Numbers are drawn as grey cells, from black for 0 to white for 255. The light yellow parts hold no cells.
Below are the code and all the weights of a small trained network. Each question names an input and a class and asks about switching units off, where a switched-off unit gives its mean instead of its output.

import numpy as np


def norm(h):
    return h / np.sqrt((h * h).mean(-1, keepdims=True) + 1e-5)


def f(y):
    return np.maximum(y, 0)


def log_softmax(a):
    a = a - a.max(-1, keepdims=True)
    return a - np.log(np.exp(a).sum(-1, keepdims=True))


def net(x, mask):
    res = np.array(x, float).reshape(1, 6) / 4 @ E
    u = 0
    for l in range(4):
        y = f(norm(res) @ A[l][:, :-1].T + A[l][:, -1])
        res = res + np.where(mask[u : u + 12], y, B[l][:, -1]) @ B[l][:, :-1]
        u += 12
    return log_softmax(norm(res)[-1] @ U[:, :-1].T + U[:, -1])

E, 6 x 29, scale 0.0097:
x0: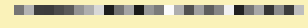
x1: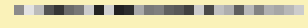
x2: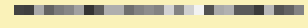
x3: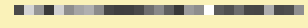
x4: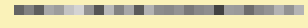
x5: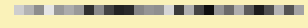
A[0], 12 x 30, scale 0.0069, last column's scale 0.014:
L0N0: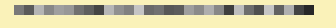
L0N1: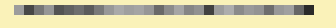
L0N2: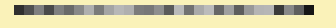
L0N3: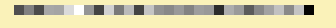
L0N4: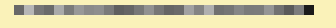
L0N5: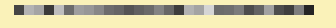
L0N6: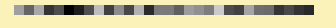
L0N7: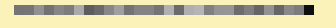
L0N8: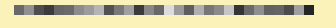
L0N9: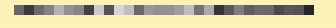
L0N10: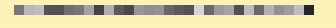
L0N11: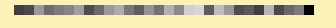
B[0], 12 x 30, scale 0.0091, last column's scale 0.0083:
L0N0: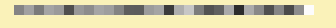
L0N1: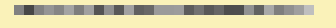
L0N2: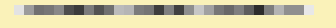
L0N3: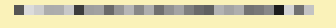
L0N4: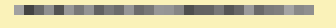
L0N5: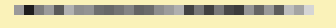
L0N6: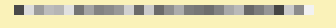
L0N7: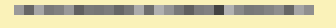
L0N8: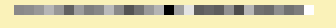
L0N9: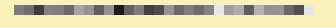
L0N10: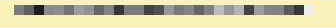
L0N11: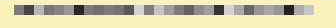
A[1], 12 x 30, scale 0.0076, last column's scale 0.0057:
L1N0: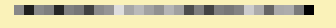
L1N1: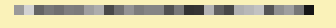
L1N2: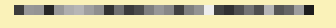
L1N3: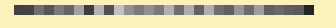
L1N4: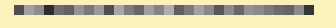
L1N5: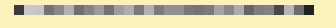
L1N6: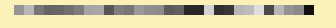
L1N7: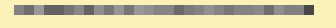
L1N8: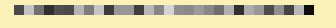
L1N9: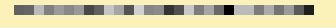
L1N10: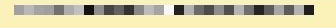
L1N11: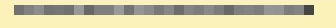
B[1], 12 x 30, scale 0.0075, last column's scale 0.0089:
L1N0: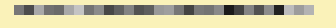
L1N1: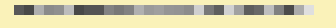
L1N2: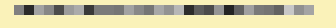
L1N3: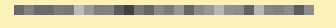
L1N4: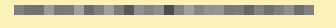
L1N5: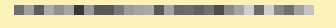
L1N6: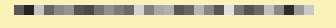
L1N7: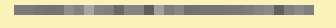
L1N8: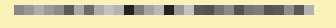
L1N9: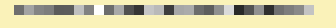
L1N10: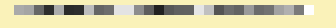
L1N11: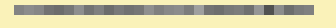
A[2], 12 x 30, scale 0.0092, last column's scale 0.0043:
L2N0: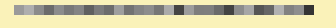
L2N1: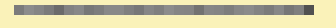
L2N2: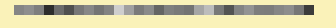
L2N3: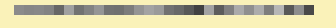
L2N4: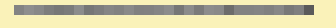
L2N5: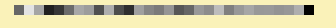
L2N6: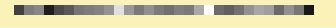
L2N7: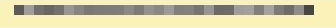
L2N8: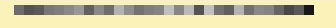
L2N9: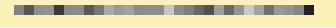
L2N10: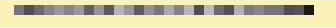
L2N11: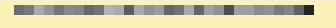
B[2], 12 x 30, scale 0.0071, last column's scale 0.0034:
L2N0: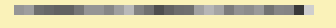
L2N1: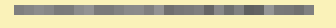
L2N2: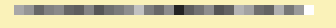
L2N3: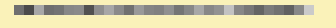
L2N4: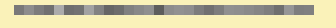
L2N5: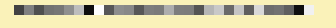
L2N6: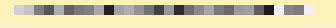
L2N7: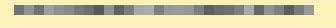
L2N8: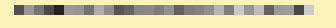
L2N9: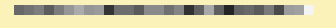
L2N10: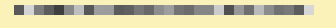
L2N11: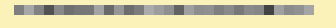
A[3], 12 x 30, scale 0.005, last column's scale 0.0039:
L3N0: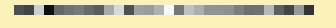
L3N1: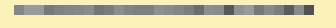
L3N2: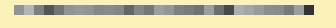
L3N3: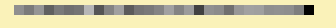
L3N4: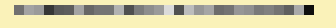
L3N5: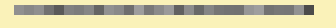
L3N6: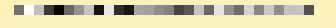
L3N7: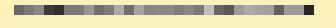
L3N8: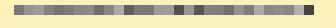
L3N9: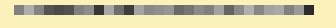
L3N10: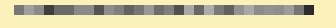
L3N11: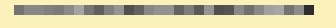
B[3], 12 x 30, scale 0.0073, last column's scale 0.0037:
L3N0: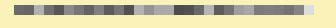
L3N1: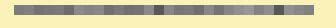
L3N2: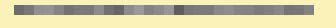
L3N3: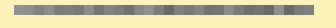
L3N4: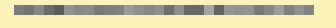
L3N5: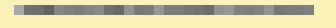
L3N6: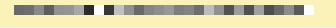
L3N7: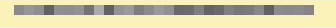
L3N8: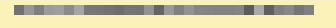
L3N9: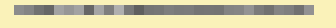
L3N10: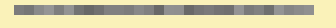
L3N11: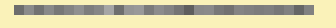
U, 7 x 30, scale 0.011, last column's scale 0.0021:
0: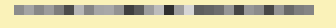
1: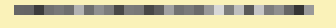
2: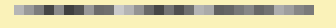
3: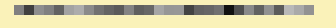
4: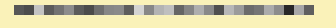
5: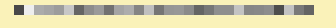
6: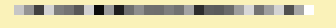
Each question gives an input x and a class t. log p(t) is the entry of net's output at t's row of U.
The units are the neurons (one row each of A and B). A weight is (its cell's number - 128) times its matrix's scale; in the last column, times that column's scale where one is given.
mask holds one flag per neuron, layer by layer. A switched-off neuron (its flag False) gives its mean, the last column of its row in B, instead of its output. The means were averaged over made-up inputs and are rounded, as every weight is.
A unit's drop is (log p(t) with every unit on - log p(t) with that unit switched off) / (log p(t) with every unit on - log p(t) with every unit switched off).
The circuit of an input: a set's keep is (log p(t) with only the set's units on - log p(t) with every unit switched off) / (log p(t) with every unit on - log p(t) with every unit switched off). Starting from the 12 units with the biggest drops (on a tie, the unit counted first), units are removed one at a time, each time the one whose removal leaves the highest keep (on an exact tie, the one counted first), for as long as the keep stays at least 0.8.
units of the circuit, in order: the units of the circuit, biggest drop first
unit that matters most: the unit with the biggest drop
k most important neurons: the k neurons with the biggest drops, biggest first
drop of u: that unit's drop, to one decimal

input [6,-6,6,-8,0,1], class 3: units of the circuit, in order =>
[L1N0]
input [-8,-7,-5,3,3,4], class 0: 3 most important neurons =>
[L1N9; L0N0; L0N10]
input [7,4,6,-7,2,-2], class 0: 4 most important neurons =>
[L0N8; L0N5; L1N8; L1N2]
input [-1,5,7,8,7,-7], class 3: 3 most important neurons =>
[L0N5; L1N10; L1N2]
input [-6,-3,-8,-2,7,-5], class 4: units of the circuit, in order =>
[L1N6; L1N1]
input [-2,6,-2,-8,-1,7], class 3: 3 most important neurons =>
[L0N1; L0N2; L1N0]
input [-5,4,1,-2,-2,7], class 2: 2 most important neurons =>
[L1N10; L0N8]
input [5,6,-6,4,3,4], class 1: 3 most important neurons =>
[L0N10; L2N5; L0N0]
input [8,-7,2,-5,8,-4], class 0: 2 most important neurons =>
[L0N8; L0N6]
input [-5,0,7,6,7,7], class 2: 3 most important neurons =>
[L1N10; L0N6; L0N8]
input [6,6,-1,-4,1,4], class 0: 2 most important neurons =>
[L0N8; L0N9]
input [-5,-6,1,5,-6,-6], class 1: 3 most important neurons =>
[L0N9; L1N10; L0N8]
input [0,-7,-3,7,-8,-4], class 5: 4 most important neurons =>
[L0N6; L0N10; L1N5; L0N1]
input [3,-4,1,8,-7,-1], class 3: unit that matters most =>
L0N5
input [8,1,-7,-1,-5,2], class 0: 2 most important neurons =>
[L0N8; L1N8]
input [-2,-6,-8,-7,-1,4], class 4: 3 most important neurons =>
[L1N6; L1N1; L0N5]
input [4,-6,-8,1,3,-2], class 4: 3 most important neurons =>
[L1N6; L1N1; L0N10]
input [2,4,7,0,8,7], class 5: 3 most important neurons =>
[L0N3; L0N2; L1N6]
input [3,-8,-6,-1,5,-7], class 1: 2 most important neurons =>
[L0N9; L1N10]
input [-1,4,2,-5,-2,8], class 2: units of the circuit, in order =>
[L1N10]
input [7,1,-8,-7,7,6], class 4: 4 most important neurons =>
[L0N0; L1N6; L1N1; L0N5]
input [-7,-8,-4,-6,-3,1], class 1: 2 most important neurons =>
[L0N9; L0N8]
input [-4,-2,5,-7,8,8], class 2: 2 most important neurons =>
[L1N10; L0N6]
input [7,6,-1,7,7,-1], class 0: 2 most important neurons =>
[L0N8; L0N6]
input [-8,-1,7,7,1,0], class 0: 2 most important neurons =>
[L0N0; L1N9]
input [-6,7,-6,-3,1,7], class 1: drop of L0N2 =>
0.1
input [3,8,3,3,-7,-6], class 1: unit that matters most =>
L0N10
